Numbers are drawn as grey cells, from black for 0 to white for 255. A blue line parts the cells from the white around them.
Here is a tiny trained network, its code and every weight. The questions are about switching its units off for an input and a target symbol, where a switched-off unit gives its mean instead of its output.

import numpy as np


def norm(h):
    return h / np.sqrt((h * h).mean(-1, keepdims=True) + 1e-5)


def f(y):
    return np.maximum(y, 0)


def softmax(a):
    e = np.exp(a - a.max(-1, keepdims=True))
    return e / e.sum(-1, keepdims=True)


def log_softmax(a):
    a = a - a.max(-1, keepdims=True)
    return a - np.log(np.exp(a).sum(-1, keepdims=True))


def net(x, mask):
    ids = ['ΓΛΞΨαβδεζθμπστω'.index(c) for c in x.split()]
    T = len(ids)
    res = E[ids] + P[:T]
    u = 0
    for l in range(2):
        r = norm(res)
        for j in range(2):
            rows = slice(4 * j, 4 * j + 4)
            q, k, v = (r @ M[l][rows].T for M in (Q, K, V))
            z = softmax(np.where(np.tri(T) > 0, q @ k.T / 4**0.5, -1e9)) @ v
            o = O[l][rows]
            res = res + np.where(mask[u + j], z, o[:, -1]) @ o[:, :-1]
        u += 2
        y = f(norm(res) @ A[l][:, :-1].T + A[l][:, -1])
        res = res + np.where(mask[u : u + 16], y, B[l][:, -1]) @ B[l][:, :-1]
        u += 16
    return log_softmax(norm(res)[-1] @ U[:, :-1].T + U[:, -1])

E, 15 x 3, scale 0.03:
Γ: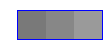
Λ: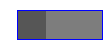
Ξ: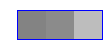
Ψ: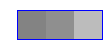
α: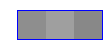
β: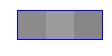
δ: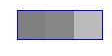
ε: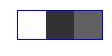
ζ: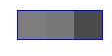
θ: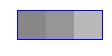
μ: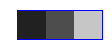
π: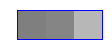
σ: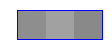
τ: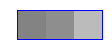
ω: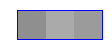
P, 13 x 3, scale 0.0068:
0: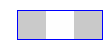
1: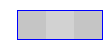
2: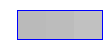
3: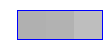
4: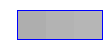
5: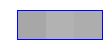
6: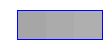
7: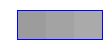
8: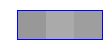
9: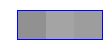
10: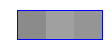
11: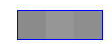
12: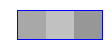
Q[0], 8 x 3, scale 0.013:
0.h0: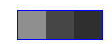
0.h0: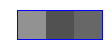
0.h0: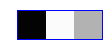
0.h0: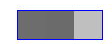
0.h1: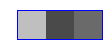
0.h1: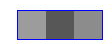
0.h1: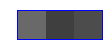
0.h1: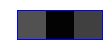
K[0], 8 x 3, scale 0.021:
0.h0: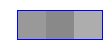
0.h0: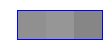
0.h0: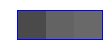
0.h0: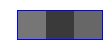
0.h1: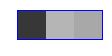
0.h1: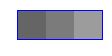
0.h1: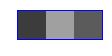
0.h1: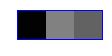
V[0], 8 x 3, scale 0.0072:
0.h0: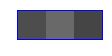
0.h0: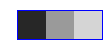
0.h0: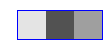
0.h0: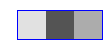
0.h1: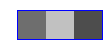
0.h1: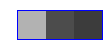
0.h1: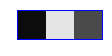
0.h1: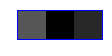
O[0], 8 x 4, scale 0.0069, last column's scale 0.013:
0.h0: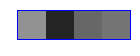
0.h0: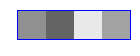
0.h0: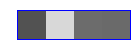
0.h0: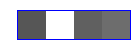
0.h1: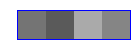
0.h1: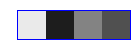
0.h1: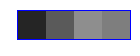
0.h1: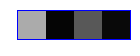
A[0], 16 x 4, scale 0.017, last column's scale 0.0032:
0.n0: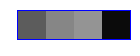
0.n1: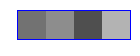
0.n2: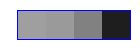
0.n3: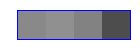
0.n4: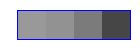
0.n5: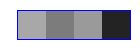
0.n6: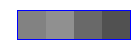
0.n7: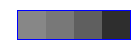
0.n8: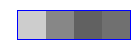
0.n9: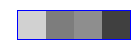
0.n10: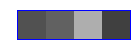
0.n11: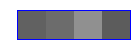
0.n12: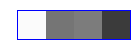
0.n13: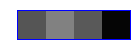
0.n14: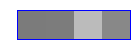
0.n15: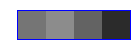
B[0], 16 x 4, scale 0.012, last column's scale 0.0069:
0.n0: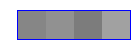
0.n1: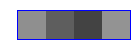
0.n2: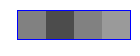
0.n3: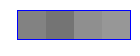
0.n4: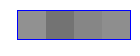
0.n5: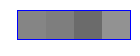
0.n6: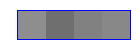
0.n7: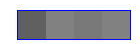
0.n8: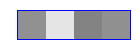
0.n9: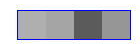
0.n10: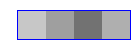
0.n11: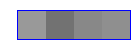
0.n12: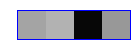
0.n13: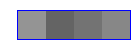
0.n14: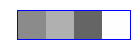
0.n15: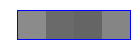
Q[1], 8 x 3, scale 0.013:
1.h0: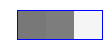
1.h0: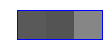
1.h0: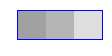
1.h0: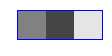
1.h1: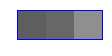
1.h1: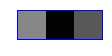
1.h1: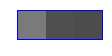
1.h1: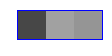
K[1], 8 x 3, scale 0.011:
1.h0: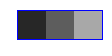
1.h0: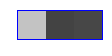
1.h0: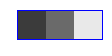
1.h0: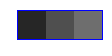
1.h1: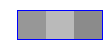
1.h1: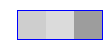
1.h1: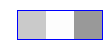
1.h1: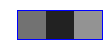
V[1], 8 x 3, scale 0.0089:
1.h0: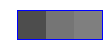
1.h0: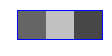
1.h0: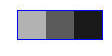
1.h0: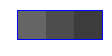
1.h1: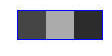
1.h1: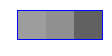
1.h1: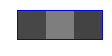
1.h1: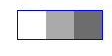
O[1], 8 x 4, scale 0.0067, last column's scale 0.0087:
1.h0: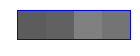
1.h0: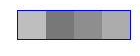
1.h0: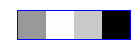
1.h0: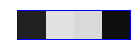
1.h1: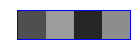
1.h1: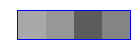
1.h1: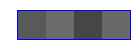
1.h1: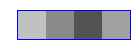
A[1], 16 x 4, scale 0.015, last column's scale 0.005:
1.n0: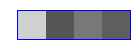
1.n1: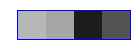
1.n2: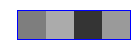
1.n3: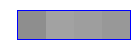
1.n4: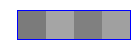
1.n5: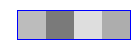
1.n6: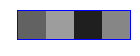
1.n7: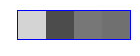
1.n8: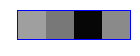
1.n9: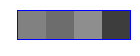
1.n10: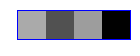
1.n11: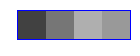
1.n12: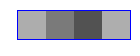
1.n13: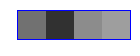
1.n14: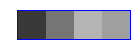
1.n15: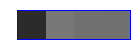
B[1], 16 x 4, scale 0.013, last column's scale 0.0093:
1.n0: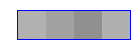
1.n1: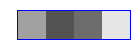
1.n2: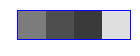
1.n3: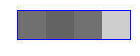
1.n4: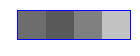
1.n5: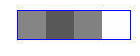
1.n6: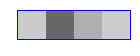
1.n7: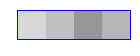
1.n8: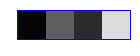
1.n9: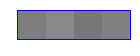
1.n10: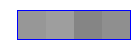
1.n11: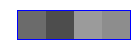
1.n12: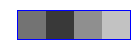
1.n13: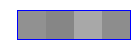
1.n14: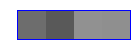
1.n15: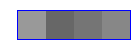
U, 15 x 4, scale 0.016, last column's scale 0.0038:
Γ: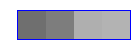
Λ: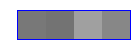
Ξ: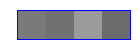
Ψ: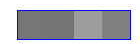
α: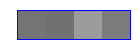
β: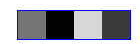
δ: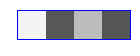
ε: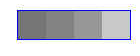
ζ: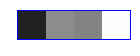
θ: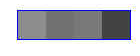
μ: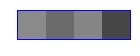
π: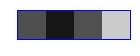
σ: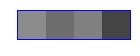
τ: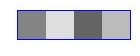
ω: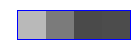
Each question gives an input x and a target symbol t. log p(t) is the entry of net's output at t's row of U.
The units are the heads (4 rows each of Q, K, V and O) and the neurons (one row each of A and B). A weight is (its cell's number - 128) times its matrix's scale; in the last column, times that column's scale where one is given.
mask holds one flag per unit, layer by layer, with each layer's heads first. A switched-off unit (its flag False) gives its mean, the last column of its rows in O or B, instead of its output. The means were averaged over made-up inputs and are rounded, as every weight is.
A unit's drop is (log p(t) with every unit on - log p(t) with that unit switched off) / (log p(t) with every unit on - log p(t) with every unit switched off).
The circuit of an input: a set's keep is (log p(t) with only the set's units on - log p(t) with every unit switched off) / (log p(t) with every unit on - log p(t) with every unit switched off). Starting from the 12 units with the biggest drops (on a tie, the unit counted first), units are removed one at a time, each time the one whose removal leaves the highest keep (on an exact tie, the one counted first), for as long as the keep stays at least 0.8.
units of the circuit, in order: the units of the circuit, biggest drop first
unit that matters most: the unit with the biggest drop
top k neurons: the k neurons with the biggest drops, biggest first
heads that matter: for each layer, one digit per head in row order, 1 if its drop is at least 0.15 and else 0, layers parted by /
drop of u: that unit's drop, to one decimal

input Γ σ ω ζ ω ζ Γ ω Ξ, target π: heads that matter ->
10 / 01
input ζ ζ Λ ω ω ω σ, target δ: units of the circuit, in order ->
(0.h1, 1.h1)
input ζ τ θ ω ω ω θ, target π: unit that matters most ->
0.h0
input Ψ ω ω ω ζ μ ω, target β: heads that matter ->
01 / 01
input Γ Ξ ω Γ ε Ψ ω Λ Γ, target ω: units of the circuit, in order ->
(0.h1, 0.n12)
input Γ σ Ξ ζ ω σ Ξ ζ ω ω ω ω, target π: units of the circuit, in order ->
(1.n8, 0.h0)
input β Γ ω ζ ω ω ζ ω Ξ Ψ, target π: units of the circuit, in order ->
(0.h0, 1.n8)
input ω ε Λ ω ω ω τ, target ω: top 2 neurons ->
(0.n12, 1.n8)
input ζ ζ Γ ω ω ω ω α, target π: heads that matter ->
00 / 00
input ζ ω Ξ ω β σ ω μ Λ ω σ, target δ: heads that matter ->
11 / 01
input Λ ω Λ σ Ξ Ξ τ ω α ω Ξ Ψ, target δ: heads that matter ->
10 / 00
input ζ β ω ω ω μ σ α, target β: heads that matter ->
01 / 01
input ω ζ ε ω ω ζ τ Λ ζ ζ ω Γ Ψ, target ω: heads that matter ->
01 / 00
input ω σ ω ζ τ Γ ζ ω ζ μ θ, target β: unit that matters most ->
1.h1
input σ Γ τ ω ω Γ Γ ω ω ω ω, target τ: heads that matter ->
11 / 00
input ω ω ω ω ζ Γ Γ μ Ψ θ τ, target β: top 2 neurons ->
(1.n8, 0.n10)
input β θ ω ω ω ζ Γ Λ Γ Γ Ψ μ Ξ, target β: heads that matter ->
01 / 10
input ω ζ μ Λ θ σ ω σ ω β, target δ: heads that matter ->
10 / 01
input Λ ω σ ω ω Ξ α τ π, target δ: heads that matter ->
10 / 00
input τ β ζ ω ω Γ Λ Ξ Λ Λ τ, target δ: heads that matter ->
00 / 00
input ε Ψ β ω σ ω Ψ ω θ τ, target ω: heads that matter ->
01 / 00
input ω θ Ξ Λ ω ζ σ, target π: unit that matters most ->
1.h1
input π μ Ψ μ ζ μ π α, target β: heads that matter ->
11 / 01
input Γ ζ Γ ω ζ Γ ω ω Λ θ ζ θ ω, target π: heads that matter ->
00 / 01
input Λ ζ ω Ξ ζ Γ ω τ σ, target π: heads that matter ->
00 / 00
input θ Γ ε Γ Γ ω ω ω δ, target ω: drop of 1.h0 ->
0.1
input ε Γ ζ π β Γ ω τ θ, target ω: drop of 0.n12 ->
0.1
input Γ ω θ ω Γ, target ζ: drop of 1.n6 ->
0.5
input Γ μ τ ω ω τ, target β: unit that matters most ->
0.h1
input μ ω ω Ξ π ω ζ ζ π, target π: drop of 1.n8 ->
0.3
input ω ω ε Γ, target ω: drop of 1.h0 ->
0.2
